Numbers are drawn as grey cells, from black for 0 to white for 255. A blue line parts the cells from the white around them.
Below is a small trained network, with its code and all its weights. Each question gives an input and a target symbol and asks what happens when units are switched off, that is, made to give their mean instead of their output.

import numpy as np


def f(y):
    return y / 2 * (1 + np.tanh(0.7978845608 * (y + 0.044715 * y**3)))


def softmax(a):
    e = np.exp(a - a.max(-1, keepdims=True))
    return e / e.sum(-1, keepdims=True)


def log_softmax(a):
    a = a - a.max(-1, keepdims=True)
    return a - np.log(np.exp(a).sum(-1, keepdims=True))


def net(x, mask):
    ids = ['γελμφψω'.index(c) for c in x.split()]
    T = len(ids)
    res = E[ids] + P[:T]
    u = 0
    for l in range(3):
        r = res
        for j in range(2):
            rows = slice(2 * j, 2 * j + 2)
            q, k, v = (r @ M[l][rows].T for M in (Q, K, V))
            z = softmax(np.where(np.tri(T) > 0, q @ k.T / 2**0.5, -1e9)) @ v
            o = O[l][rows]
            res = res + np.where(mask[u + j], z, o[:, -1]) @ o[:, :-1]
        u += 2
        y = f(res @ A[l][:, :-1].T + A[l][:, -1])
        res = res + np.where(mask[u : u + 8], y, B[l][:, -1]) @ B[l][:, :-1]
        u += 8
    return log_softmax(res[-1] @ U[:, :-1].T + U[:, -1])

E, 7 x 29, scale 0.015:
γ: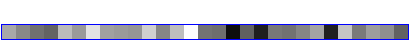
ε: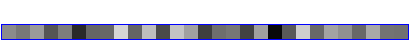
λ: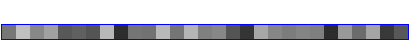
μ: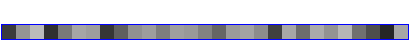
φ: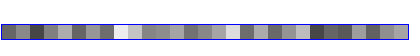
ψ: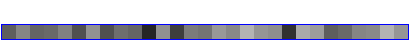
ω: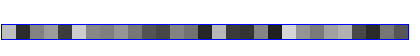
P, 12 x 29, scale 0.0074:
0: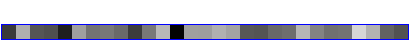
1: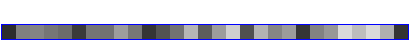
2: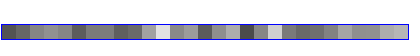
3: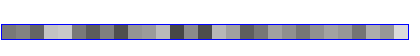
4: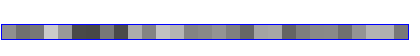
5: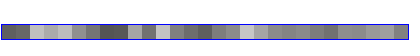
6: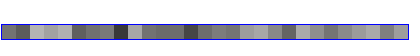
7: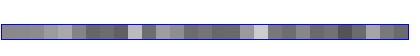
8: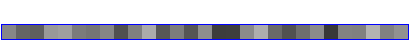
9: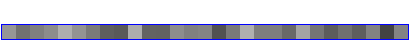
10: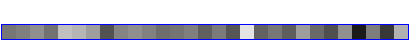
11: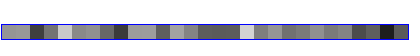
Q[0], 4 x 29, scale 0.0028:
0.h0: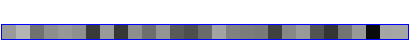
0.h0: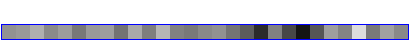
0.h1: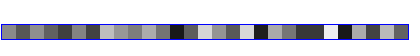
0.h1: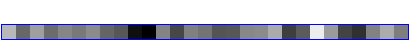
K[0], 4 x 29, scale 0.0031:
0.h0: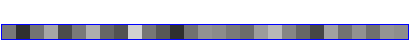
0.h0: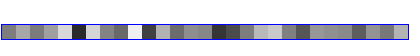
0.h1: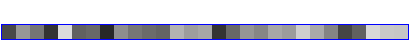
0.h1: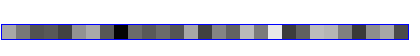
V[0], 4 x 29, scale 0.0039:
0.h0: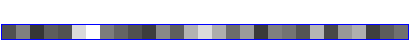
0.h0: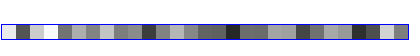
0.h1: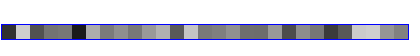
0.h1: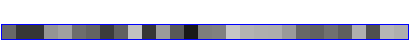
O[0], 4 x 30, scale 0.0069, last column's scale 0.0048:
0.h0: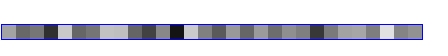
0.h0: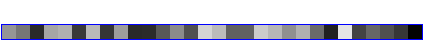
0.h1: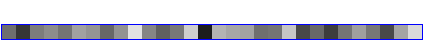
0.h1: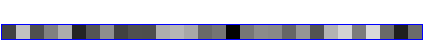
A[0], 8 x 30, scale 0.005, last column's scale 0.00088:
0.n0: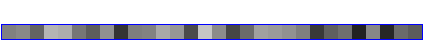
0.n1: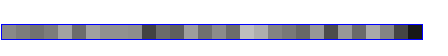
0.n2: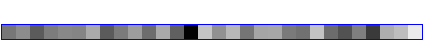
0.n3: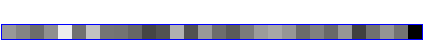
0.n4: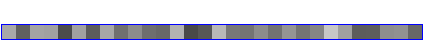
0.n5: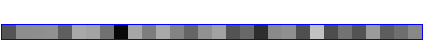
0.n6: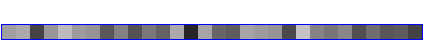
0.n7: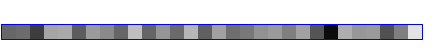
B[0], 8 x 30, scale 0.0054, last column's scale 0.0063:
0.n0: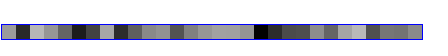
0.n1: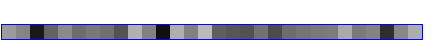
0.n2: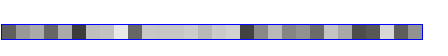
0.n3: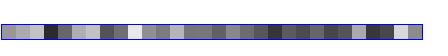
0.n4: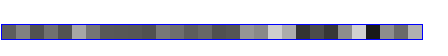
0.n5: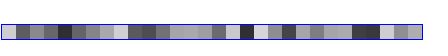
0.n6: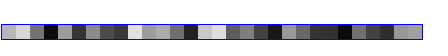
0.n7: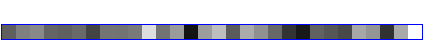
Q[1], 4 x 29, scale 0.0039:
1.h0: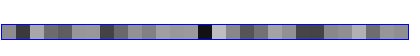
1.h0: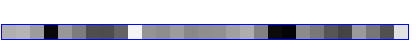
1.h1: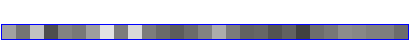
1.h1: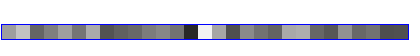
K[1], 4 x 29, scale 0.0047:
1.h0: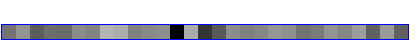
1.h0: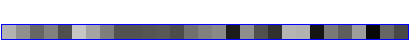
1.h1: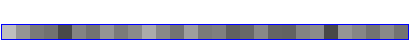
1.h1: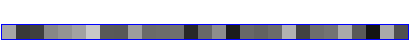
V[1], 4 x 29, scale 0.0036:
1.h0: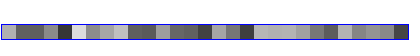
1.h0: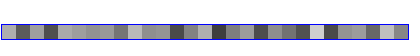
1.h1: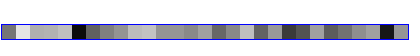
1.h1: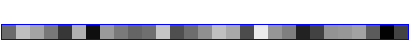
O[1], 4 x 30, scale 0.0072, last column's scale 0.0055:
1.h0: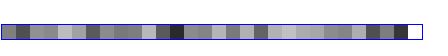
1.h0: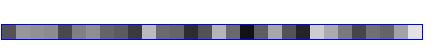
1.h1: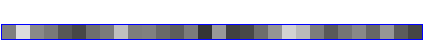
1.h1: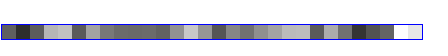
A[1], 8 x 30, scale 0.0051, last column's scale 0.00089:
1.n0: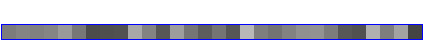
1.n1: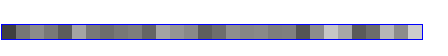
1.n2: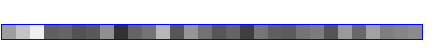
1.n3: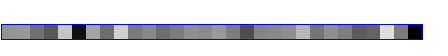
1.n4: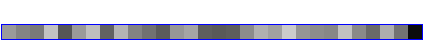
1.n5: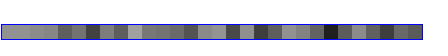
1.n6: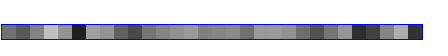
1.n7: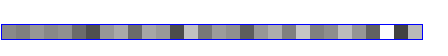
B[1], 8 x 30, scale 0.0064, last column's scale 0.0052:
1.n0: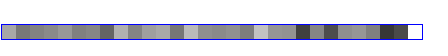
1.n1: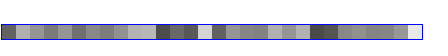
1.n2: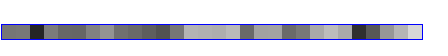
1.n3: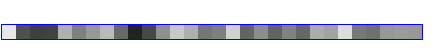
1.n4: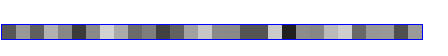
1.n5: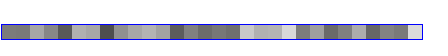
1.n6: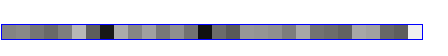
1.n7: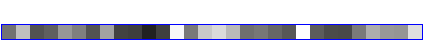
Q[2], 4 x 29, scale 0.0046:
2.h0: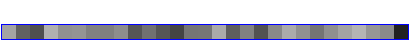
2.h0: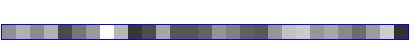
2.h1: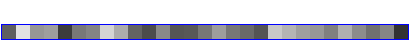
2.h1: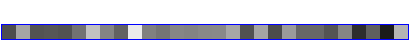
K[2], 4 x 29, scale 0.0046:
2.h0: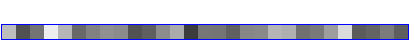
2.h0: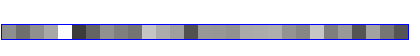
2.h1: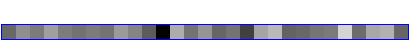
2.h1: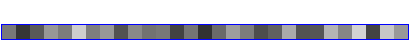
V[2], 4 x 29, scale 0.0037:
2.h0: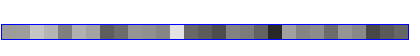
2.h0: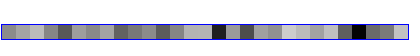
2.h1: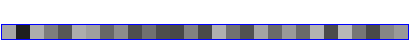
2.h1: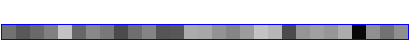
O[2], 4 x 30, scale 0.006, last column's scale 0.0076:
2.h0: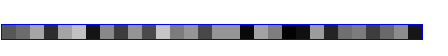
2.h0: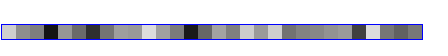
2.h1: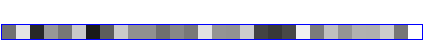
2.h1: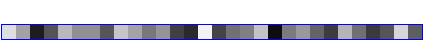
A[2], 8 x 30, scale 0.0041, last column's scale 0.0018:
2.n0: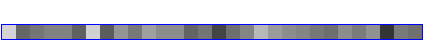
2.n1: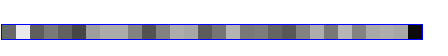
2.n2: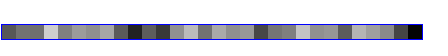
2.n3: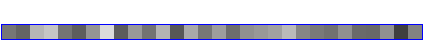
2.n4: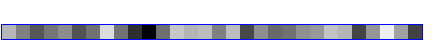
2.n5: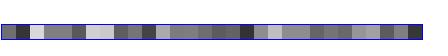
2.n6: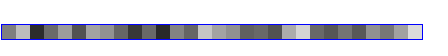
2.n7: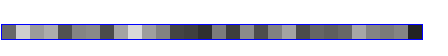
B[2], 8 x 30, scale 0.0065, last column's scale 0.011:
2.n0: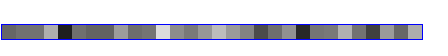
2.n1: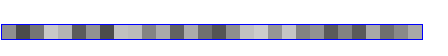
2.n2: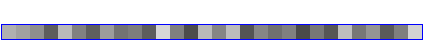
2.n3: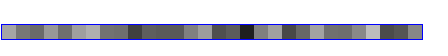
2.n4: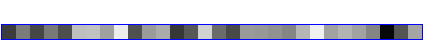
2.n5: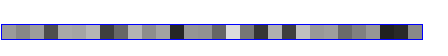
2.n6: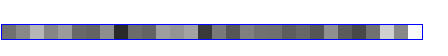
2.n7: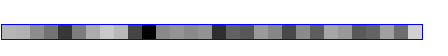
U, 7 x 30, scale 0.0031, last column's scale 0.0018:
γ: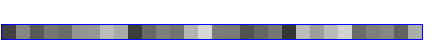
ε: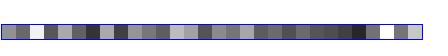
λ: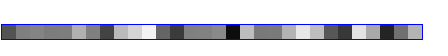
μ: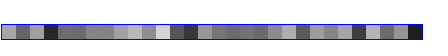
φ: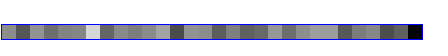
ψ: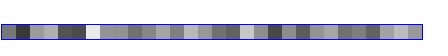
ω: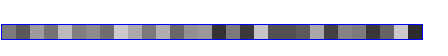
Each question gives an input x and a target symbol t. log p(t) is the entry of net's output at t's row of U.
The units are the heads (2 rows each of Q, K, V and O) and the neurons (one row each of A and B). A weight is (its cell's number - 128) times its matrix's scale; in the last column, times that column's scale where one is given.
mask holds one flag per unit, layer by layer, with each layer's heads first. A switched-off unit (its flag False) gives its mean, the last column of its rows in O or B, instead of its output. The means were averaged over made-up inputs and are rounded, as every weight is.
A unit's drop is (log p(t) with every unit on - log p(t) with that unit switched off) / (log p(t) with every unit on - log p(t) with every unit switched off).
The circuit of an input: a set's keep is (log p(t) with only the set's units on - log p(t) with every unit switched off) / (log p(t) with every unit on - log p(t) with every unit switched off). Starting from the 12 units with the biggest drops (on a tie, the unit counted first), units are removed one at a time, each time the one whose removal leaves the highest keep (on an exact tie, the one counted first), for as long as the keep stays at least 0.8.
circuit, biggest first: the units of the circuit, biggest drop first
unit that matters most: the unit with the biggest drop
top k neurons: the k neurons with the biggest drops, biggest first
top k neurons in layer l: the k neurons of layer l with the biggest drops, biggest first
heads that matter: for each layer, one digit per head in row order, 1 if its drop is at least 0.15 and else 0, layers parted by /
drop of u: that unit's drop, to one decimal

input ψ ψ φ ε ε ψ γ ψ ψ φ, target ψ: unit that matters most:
2.h0
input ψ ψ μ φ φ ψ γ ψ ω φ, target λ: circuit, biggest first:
[1.h0, 2.n7]
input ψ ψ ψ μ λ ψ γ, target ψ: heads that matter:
10 / 10 / 10
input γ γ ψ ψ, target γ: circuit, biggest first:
[2.h1, 0.h1, 1.h0, 0.h0]
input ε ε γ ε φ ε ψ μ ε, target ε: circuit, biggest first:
[2.h1, 2.h0, 0.h0, 1.h0]
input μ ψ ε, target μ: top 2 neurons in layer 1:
[1.n2, 1.n1]
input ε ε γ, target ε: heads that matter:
11 / 00 / 11
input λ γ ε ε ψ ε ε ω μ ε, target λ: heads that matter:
10 / 00 / 00
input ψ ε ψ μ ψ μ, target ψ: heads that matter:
11 / 10 / 10
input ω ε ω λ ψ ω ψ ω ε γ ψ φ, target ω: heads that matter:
11 / 11 / 10
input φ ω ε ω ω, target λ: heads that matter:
11 / 11 / 01
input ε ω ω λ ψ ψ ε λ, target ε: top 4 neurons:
[1.n6, 0.n5, 1.n2, 2.n4]
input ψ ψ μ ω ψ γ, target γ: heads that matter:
01 / 00 / 00
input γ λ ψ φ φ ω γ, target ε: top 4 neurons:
[1.n7, 0.n5, 0.n4, 0.n6]
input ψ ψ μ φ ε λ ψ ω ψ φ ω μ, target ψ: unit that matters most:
0.h1
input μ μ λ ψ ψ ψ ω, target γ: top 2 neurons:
[0.n4, 1.n4]
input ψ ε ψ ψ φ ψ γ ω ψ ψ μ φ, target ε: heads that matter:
00 / 11 / 00
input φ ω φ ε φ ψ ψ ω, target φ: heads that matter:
11 / 01 / 01
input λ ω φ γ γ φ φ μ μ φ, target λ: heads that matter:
01 / 00 / 00
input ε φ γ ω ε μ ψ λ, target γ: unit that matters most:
1.n2
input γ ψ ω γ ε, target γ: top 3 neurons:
[2.n4, 0.n7, 1.n3]
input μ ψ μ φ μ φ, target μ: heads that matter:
10 / 10 / 10
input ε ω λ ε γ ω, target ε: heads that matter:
11 / 01 / 11
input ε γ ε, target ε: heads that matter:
11 / 00 / 11
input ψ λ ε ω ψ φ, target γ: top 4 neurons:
[2.n4, 0.n2, 1.n3, 0.n4]
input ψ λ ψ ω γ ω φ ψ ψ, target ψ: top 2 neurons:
[1.n2, 2.n0]
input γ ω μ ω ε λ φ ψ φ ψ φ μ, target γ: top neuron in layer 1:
[1.n5]
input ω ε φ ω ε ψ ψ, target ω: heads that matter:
11 / 11 / 11
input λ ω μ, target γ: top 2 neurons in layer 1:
[1.n3, 1.n7]
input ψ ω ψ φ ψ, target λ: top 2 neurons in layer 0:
[0.n7, 0.n2]
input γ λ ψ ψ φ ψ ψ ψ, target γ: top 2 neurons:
[2.n7, 2.n2]
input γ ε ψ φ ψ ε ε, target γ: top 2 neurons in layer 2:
[2.n7, 2.n2]
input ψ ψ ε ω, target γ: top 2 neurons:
[1.n4, 0.n4]
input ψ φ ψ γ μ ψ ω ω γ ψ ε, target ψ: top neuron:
[0.n6]
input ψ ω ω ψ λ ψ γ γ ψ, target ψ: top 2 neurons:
[2.n0, 1.n2]
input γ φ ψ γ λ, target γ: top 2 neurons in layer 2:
[2.n7, 2.n2]
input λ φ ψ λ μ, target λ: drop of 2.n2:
0.1
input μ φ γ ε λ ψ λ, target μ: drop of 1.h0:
0.5
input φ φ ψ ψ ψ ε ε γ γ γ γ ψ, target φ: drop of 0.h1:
0.3
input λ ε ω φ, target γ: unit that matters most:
1.n3
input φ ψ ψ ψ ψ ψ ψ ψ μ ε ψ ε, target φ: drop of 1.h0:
0.4
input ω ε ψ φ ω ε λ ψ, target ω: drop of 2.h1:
0.4
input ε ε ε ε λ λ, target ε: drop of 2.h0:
0.3
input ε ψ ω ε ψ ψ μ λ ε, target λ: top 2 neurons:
[0.n5, 0.n2]
